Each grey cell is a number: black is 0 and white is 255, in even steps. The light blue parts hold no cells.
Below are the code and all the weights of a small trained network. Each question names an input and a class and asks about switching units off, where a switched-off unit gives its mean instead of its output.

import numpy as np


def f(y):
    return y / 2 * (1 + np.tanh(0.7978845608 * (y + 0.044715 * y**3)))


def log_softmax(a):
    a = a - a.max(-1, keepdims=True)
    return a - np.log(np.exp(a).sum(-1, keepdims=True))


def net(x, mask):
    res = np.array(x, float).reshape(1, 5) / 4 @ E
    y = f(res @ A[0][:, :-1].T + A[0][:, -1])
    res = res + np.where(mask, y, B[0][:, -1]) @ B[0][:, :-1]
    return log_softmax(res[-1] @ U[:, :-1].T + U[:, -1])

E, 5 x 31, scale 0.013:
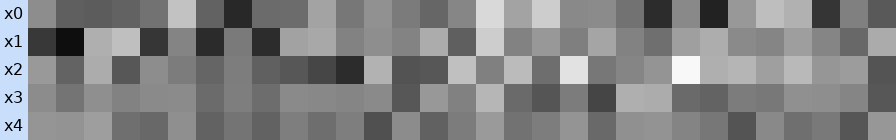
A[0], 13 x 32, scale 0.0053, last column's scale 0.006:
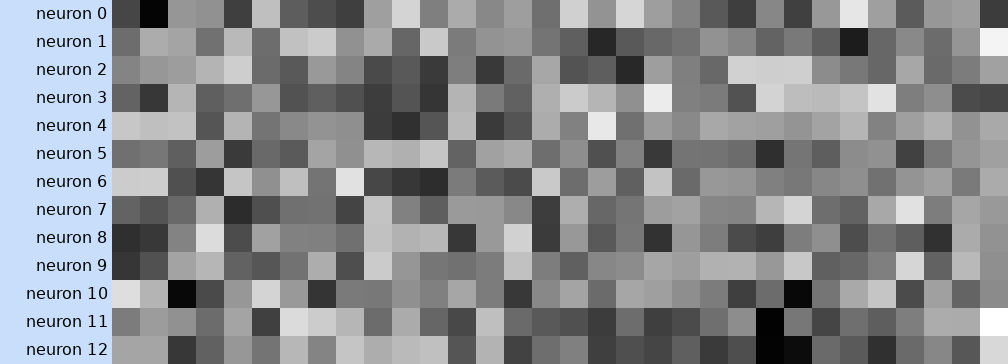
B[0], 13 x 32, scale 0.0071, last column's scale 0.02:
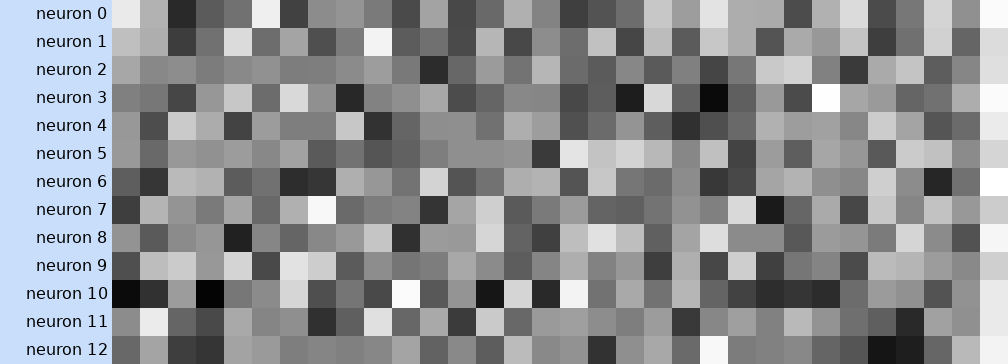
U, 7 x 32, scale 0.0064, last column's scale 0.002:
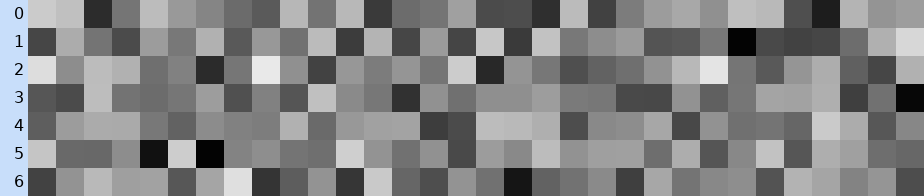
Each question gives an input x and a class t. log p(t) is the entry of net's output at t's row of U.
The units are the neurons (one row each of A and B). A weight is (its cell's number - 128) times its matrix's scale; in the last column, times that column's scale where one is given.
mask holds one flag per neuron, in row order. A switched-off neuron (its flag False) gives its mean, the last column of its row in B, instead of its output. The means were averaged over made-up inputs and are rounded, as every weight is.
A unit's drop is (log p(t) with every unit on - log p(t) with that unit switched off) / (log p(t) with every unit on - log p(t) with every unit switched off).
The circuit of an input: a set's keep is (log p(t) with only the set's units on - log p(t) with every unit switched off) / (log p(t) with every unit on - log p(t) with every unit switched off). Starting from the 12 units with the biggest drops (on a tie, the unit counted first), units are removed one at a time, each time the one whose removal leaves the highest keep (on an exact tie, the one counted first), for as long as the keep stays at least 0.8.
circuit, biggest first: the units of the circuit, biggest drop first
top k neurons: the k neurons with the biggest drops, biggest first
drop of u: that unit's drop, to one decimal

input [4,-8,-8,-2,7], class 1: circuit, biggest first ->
(neuron 10)
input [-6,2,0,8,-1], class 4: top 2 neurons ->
(neuron 3; neuron 1)
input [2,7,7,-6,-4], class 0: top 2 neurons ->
(neuron 0; neuron 3)
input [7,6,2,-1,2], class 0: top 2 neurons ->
(neuron 3; neuron 0)
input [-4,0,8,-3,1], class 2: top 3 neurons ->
(neuron 4; neuron 10; neuron 6)
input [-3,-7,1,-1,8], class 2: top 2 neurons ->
(neuron 6; neuron 3)
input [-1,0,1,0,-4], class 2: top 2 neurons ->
(neuron 10; neuron 3)
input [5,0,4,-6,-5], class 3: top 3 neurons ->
(neuron 10; neuron 1; neuron 11)
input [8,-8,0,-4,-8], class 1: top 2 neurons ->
(neuron 12; neuron 10)
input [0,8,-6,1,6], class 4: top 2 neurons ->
(neuron 9; neuron 7)
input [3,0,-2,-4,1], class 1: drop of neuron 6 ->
0.2
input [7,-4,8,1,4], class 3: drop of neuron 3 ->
0.0
